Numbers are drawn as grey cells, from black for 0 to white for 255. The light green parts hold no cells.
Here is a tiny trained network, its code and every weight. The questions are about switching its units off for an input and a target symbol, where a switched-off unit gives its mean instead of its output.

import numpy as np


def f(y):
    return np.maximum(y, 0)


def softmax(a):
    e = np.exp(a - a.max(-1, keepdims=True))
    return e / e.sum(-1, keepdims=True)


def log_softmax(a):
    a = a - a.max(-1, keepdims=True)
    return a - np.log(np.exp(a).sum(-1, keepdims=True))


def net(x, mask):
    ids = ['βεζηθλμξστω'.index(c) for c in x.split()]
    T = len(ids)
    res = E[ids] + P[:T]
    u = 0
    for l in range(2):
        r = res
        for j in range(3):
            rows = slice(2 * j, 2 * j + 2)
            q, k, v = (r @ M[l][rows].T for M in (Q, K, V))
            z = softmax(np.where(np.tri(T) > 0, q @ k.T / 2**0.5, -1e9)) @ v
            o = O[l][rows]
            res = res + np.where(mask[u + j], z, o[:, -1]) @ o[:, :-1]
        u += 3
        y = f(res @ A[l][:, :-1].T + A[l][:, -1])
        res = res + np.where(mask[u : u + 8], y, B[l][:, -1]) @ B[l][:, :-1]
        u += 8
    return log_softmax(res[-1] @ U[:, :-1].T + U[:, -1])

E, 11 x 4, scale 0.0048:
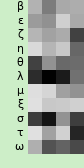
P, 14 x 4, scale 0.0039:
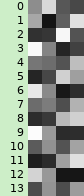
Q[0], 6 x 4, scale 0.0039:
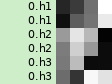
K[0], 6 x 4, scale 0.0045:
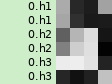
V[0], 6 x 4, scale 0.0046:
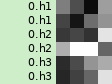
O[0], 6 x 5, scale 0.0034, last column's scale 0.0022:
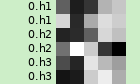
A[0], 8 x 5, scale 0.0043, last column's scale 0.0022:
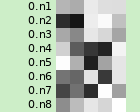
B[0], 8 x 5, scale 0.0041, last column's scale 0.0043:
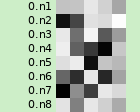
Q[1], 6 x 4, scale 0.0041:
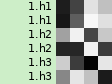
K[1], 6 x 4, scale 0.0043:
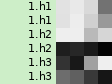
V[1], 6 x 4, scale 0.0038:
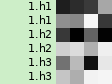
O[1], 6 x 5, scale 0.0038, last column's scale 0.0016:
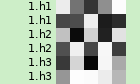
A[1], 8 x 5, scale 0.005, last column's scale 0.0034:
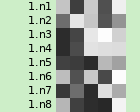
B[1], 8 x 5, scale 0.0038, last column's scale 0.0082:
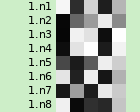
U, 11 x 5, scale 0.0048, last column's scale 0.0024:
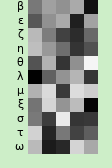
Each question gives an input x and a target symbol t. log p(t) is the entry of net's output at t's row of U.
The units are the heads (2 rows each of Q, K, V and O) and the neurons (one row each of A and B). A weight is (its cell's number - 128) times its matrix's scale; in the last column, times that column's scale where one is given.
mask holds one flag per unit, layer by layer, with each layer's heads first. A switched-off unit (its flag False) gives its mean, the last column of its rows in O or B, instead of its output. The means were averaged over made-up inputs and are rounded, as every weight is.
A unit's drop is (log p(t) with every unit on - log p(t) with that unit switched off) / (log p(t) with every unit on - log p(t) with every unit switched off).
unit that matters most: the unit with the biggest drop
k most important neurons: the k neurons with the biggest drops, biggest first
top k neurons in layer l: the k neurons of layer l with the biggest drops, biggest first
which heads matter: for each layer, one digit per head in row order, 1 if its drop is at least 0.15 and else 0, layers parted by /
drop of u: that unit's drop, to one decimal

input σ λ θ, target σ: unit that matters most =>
1.h2
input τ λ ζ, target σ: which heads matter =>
000 / 100
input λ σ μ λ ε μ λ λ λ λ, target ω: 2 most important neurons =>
1.n3, 1.n4
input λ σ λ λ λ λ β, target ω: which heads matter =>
010 / 100
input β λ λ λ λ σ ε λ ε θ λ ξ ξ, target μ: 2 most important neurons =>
0.n5, 0.n1
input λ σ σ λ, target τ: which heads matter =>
000 / 011
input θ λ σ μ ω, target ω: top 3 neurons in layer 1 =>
1.n3, 1.n4, 1.n8
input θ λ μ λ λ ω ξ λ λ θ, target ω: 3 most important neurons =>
1.n3, 1.n4, 1.n8
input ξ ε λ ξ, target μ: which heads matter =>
000 / 010
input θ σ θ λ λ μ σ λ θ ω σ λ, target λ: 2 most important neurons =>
0.n7, 0.n2
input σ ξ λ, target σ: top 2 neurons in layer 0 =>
0.n6, 0.n5
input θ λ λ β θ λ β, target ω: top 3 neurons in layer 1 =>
1.n3, 1.n4, 1.n8
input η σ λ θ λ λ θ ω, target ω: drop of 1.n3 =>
0.3
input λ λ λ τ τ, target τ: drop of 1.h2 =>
0.1
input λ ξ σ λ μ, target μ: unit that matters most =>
1.h2
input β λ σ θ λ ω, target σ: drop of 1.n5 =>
0.0
